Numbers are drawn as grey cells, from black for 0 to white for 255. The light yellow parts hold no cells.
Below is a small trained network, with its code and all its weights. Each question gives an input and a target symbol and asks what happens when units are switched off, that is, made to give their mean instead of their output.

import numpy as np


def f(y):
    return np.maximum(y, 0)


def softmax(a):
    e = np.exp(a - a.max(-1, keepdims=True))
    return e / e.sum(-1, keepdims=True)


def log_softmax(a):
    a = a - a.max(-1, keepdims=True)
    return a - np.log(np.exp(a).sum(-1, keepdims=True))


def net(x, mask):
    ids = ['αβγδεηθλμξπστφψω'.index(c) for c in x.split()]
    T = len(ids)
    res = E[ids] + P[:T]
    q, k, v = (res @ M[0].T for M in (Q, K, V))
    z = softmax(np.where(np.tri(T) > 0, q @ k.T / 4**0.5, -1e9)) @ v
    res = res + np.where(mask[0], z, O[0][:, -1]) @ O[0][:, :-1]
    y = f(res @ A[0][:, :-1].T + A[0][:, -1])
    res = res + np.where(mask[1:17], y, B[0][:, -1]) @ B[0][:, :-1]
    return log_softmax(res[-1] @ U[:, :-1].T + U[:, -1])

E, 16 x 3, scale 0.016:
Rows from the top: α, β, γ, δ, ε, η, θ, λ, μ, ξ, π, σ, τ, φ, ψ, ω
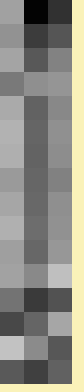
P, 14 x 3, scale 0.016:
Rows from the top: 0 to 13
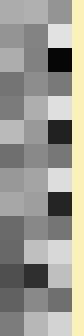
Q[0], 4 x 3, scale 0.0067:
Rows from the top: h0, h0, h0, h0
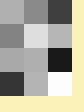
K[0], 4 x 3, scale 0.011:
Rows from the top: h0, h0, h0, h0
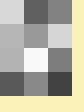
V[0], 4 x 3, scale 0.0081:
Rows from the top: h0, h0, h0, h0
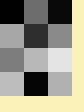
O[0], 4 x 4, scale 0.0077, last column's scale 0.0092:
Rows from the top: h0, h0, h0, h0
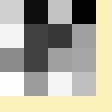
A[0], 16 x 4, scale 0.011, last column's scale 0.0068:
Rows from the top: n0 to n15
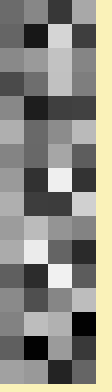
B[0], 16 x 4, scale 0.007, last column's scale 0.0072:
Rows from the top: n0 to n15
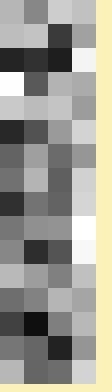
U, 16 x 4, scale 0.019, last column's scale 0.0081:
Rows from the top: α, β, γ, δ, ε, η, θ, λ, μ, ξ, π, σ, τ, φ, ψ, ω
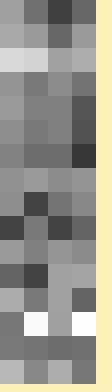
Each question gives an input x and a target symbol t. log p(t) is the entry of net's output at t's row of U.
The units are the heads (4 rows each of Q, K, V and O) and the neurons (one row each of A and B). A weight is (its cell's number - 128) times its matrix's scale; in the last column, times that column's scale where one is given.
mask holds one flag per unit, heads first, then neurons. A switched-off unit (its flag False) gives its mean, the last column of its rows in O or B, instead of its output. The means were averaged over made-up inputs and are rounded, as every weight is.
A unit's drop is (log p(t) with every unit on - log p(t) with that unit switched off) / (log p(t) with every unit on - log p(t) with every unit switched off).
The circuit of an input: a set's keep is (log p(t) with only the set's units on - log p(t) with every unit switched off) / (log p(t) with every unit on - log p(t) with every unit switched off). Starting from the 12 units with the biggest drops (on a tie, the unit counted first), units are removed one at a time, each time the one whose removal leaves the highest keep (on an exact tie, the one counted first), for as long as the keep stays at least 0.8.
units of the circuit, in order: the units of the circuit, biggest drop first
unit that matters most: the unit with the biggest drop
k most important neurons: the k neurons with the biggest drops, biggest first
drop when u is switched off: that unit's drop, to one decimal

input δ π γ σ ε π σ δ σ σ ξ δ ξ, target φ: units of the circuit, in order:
(n2; n10; h0)
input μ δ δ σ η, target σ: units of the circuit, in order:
(n2; n13)
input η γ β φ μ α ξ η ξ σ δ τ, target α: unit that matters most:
n14
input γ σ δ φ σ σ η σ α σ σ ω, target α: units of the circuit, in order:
(n1; h0)
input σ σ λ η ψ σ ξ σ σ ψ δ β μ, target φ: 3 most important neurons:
(n2; n10; n13)
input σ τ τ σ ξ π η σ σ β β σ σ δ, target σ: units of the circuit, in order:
(n13; n2)
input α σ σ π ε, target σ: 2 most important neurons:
(n2; n13)
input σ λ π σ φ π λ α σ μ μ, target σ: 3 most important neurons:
(n2; n13; n1)
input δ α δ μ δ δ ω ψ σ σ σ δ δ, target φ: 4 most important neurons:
(n10; n2; n13; n15)
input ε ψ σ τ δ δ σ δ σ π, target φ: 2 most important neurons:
(n10; n2)
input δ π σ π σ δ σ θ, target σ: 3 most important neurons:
(n2; n13; n1)
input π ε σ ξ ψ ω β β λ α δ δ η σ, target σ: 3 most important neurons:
(n2; n13; n5)
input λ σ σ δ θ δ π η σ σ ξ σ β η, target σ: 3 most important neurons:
(n2; n13; n1)
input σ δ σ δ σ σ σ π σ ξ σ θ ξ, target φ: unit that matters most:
n2
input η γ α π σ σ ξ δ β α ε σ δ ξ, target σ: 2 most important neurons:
(n2; n13)
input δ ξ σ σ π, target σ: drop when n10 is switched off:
-0.1
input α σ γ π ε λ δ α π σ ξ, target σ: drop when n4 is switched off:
0.0
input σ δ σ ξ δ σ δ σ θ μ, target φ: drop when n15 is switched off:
0.1
